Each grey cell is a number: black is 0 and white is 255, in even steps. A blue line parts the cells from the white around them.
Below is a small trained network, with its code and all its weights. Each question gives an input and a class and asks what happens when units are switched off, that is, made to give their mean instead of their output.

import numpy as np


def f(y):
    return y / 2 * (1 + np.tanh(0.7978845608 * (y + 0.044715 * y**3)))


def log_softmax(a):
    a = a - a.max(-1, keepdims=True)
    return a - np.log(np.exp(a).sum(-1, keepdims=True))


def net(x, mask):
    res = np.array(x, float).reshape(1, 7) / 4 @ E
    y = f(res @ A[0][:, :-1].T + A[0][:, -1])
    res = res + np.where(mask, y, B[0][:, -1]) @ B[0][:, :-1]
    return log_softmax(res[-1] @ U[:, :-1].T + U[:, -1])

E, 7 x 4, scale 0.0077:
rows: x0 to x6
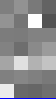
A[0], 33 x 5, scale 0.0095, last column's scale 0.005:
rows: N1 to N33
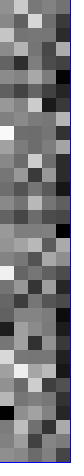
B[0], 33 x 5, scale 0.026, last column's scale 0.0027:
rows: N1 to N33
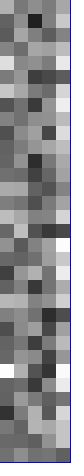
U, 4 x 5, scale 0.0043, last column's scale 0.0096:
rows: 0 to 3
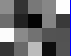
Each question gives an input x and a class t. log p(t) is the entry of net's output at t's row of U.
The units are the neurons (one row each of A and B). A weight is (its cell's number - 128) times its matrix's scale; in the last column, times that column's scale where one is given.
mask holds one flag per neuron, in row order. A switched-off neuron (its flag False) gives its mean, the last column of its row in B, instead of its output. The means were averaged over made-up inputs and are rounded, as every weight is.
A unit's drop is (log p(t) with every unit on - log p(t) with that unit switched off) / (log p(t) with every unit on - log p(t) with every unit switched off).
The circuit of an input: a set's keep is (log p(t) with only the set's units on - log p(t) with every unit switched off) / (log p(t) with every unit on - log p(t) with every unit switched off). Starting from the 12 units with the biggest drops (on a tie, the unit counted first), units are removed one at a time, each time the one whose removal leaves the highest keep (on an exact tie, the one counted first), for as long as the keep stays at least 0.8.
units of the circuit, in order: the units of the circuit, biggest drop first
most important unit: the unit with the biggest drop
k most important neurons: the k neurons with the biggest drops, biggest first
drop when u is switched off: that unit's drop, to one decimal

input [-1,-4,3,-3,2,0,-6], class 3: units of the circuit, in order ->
N30, N24
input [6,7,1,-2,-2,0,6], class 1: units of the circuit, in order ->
N8, N28
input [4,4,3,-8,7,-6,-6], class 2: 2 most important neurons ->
N27, N1
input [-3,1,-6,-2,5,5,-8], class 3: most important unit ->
N30
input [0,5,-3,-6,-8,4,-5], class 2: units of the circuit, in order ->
N5, N7
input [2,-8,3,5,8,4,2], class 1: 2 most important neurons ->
N25, N21
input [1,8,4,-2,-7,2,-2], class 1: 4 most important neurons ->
N8, N28, N2, N12
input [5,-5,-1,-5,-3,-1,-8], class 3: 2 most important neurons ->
N30, N24
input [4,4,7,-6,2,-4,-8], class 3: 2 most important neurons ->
N30, N24
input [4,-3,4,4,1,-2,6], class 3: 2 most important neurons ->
N10, N20
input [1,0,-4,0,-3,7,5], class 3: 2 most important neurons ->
N20, N10
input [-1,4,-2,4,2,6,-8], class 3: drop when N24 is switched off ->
0.2
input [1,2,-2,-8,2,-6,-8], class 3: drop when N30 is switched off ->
0.3
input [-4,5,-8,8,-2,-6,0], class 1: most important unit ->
N2
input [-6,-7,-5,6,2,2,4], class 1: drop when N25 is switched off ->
0.2
